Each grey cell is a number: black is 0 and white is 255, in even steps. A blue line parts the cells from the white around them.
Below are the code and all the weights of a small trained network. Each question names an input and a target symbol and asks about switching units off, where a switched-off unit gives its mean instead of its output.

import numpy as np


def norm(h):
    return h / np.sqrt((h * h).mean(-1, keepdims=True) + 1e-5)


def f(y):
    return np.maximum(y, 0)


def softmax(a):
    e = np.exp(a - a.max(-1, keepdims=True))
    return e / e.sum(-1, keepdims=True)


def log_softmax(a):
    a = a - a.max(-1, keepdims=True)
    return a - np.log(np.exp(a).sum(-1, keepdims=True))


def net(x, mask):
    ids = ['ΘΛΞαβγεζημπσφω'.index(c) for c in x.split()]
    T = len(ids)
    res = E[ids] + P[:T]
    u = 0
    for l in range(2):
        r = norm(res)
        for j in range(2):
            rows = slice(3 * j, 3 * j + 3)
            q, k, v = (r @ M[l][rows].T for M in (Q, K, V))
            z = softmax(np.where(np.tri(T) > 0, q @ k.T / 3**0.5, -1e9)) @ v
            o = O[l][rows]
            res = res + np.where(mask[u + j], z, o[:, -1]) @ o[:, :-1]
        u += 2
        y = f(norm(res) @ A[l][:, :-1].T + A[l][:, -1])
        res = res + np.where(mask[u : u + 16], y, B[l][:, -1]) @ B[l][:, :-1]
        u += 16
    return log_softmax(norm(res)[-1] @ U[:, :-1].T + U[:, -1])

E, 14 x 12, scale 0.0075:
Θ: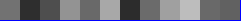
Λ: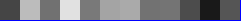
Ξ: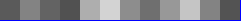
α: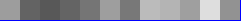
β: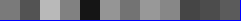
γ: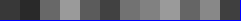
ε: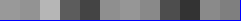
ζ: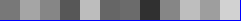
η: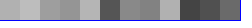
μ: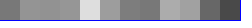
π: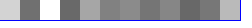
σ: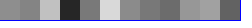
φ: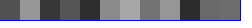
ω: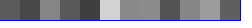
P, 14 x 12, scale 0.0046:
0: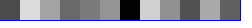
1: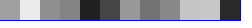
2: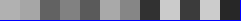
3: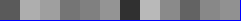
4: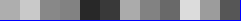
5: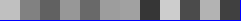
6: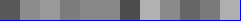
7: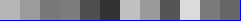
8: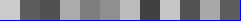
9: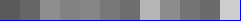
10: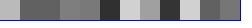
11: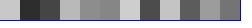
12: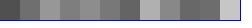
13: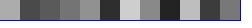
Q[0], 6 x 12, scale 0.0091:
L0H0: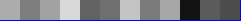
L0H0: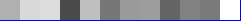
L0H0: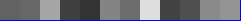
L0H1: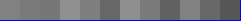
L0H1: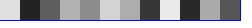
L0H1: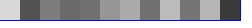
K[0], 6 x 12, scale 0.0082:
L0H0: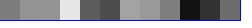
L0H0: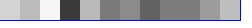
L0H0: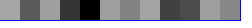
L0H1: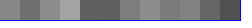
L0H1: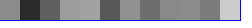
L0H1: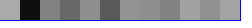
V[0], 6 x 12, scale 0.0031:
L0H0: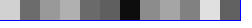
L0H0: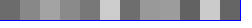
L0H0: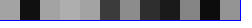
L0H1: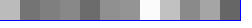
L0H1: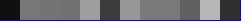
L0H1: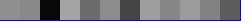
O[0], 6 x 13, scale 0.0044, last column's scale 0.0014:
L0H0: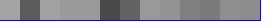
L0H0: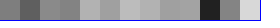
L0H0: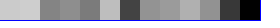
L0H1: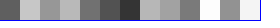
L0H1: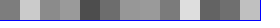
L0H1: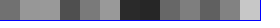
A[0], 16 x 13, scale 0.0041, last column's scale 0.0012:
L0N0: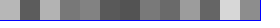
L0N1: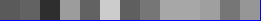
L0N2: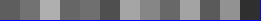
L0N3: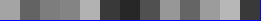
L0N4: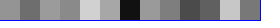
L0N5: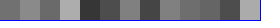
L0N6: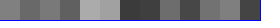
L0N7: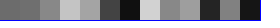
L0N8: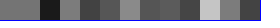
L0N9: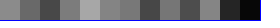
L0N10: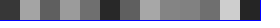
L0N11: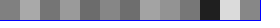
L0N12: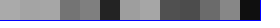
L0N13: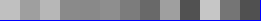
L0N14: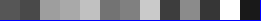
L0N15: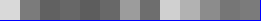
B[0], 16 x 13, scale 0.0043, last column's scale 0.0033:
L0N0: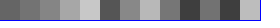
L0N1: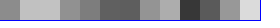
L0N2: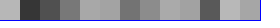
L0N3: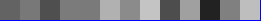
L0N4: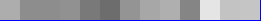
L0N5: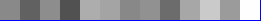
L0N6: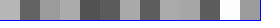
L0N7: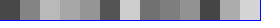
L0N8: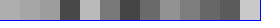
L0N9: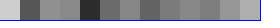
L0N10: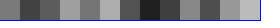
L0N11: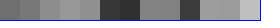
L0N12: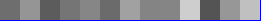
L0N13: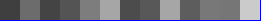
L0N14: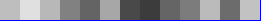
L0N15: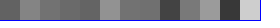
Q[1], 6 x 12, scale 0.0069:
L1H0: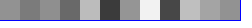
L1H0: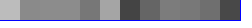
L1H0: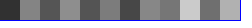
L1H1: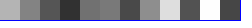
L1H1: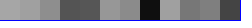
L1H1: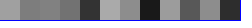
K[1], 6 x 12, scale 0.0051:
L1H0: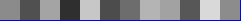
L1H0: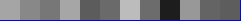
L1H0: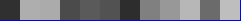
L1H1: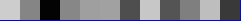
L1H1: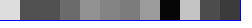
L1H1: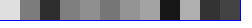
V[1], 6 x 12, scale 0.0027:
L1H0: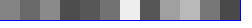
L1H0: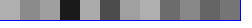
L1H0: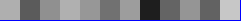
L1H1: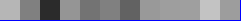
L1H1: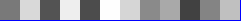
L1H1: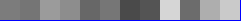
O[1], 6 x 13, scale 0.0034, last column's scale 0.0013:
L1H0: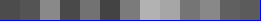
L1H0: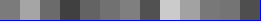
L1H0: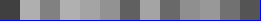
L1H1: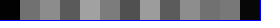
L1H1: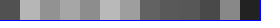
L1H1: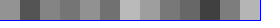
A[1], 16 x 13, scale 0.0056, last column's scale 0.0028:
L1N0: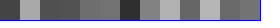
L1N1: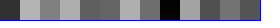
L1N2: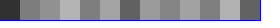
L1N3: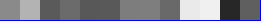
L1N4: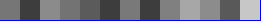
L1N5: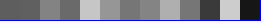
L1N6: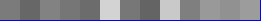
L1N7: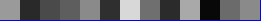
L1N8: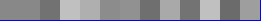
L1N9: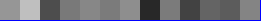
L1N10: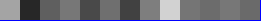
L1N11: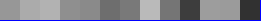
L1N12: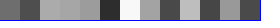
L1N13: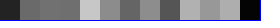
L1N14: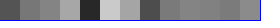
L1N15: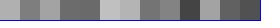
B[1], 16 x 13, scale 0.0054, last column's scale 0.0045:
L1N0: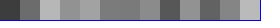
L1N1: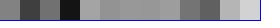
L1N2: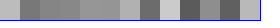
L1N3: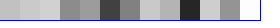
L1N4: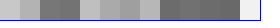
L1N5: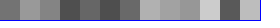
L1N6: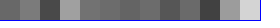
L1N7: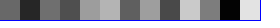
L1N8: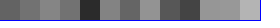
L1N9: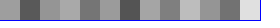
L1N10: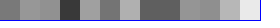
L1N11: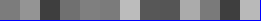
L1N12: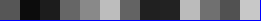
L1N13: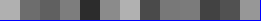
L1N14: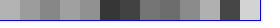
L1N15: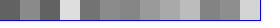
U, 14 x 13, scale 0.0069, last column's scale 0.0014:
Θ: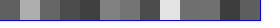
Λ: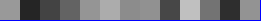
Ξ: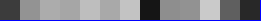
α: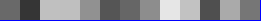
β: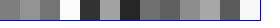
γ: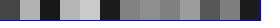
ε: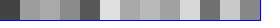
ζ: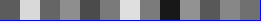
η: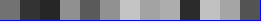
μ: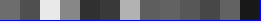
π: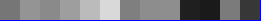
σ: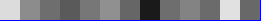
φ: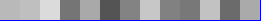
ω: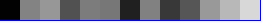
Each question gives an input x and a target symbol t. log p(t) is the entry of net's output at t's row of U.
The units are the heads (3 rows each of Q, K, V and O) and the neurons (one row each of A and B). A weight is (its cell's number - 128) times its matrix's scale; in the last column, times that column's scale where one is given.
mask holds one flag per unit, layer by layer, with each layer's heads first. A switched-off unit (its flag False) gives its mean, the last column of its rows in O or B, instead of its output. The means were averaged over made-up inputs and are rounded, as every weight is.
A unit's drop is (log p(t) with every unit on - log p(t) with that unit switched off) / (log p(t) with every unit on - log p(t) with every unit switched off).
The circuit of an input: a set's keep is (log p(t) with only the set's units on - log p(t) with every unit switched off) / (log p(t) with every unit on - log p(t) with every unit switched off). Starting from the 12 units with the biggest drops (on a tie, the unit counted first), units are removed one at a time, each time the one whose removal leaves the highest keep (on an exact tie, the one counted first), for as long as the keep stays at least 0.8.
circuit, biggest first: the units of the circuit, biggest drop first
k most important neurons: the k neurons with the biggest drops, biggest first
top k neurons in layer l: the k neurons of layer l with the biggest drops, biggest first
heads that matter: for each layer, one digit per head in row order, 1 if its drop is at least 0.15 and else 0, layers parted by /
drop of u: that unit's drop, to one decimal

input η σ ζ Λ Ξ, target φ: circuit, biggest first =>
(L1N3)
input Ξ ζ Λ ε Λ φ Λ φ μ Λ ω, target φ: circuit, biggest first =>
(L0H0 L1N3)
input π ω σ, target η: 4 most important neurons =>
(L1N7 L1N15 L1N6 L1N12)
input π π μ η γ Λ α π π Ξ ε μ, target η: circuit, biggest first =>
(L0H1 L1N8)
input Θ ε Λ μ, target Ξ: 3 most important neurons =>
(L0N7 L0N14 L1N12)
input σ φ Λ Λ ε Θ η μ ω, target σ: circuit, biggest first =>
(L0H1 L1N10 L0N6 L1N7)
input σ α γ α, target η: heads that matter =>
10 / 00
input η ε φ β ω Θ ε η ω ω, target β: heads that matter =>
00 / 00
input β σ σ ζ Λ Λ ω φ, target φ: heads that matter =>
00 / 01
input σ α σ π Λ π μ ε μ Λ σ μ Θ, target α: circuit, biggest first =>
(L0N1 L0N7)
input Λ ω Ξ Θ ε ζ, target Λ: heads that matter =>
01 / 00
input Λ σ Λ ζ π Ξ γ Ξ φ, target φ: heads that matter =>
01 / 01
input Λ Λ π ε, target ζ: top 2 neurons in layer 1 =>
(L1N11 L1N3)
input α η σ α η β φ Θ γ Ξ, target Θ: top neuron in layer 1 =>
(L1N5)
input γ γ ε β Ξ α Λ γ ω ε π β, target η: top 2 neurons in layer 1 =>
(L1N10 L1N15)
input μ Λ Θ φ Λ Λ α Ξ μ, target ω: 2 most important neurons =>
(L0N13 L1N8)
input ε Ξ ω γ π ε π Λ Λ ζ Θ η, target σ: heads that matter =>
11 / 01
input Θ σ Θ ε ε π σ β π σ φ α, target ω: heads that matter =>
00 / 00
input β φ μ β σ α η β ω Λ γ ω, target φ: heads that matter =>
00 / 01
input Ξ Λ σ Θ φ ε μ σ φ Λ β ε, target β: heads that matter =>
10 / 00
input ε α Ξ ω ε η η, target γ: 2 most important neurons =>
(L0N4 L0N11)
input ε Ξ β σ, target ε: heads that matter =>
10 / 00
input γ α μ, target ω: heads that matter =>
01 / 00
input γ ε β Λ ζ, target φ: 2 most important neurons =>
(L1N3 L0N7)
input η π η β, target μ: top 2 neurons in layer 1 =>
(L1N3 L1N11)
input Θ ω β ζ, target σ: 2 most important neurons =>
(L1N13 L0N10)
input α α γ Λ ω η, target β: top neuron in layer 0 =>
(L0N13)
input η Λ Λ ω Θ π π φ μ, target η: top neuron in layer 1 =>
(L1N8)
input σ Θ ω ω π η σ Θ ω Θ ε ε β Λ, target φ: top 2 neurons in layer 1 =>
(L1N3 L1N1)
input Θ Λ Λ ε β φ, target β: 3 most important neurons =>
(L1N9 L1N15 L1N1)
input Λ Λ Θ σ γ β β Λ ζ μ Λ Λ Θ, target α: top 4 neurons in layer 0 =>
(L0N1 L0N7 L0N14 L0N4)
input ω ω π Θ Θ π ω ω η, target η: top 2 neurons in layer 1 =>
(L1N8 L1N10)
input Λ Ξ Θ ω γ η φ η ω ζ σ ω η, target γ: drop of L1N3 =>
0.1
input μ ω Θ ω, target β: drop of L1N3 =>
0.2
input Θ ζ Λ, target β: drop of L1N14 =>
0.1
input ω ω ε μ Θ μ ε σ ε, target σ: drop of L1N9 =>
0.0
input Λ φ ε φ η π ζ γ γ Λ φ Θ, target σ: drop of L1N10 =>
0.2
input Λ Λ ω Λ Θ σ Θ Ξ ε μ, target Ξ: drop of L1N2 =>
0.1
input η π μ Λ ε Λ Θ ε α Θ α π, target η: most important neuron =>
(L0N13)
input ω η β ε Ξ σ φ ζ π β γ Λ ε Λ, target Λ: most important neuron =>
(L1N1)
